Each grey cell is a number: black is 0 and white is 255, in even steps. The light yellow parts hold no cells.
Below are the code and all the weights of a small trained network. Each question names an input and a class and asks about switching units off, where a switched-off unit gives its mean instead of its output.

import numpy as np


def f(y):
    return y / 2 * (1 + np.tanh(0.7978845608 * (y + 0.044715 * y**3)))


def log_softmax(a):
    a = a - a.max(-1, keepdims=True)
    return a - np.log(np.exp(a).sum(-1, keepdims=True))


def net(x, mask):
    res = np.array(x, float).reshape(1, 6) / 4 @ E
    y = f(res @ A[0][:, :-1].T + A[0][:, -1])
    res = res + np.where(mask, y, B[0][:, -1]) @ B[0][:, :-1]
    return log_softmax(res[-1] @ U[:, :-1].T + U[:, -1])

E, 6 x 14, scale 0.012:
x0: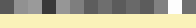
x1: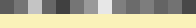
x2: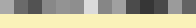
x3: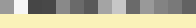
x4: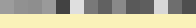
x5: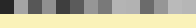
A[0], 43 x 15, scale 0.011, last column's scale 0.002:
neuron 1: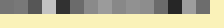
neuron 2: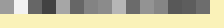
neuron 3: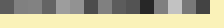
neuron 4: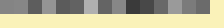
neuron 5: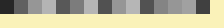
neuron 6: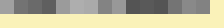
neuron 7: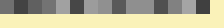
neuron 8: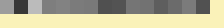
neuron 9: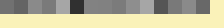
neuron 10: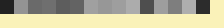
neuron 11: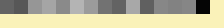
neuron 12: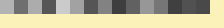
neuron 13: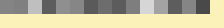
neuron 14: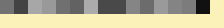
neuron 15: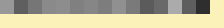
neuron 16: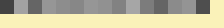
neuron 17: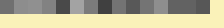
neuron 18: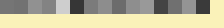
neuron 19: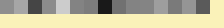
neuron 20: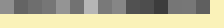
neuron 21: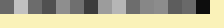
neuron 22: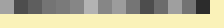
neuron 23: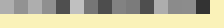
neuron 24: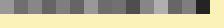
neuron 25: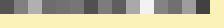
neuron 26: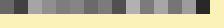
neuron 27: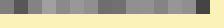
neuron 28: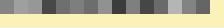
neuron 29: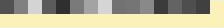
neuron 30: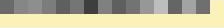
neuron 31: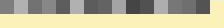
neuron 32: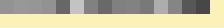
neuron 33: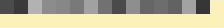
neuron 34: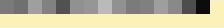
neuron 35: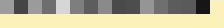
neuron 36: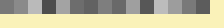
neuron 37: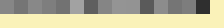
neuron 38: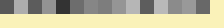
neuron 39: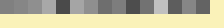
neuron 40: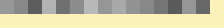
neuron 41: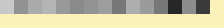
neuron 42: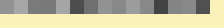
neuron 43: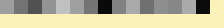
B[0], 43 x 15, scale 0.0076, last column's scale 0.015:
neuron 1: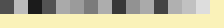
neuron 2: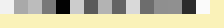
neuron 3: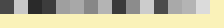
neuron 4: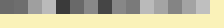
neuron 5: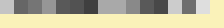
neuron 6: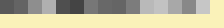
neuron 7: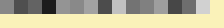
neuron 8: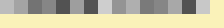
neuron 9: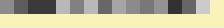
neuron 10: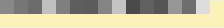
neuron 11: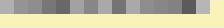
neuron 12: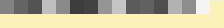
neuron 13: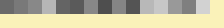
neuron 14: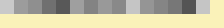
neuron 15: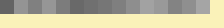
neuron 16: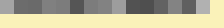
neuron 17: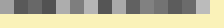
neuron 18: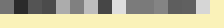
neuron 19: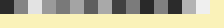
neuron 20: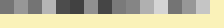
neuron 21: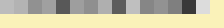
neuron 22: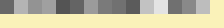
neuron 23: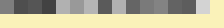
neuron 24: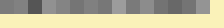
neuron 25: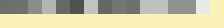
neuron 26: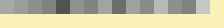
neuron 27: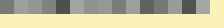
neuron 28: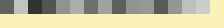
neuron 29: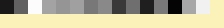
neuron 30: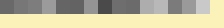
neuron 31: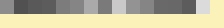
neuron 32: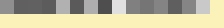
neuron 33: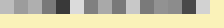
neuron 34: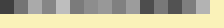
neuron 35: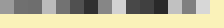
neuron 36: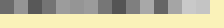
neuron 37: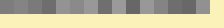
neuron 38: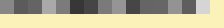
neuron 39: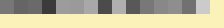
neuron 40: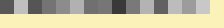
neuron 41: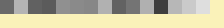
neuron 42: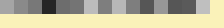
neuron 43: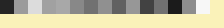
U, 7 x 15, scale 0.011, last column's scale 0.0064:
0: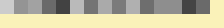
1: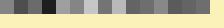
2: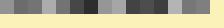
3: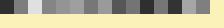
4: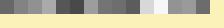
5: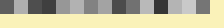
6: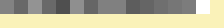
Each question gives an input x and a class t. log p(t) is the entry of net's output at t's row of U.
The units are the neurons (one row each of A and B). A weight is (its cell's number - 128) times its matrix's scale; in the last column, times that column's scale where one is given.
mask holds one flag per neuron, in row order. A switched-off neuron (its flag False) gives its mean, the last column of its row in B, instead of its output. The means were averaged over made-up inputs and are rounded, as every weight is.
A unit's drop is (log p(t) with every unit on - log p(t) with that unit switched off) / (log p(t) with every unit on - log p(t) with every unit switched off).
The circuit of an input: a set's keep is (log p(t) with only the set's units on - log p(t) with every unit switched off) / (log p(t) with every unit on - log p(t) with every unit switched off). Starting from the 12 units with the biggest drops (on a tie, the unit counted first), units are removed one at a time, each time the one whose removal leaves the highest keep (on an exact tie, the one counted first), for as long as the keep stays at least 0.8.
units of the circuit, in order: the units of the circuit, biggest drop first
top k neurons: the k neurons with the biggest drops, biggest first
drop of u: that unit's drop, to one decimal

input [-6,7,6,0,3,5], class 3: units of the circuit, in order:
[neuron 29]
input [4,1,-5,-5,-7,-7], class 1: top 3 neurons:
[neuron 18; neuron 9; neuron 7]
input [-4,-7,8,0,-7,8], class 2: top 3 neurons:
[neuron 5; neuron 10; neuron 16]
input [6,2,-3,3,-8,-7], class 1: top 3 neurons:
[neuron 18; neuron 9; neuron 42]
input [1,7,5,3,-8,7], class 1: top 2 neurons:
[neuron 7; neuron 9]
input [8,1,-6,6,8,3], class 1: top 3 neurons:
[neuron 31; neuron 32; neuron 23]
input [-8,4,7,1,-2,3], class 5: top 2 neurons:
[neuron 1; neuron 40]
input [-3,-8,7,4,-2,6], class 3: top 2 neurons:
[neuron 19; neuron 43]
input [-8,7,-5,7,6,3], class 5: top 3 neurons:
[neuron 1; neuron 41; neuron 40]
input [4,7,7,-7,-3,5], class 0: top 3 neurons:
[neuron 33; neuron 5; neuron 14]
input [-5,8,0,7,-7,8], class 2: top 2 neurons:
[neuron 10; neuron 38]
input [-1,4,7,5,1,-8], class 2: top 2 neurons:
[neuron 35; neuron 12]
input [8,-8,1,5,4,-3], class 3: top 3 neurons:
[neuron 19; neuron 43; neuron 1]
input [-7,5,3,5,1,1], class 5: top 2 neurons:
[neuron 1; neuron 40]
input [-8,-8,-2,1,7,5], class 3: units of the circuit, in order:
[neuron 43]
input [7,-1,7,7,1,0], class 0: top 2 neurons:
[neuron 2; neuron 25]
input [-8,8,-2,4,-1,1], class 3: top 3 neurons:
[neuron 29; neuron 3; neuron 34]
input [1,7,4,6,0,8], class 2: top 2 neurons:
[neuron 10; neuron 38]
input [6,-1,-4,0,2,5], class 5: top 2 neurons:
[neuron 3; neuron 36]
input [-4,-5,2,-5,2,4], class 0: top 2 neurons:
[neuron 29; neuron 5]
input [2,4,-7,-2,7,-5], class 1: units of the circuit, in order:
[neuron 32]
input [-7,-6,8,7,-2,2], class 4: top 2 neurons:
[neuron 6; neuron 20]
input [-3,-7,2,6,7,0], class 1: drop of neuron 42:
-0.1
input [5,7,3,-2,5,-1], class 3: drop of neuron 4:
0.0
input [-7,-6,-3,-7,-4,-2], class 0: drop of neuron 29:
0.1
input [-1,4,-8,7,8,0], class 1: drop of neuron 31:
0.6
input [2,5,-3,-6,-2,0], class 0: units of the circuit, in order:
[neuron 33]
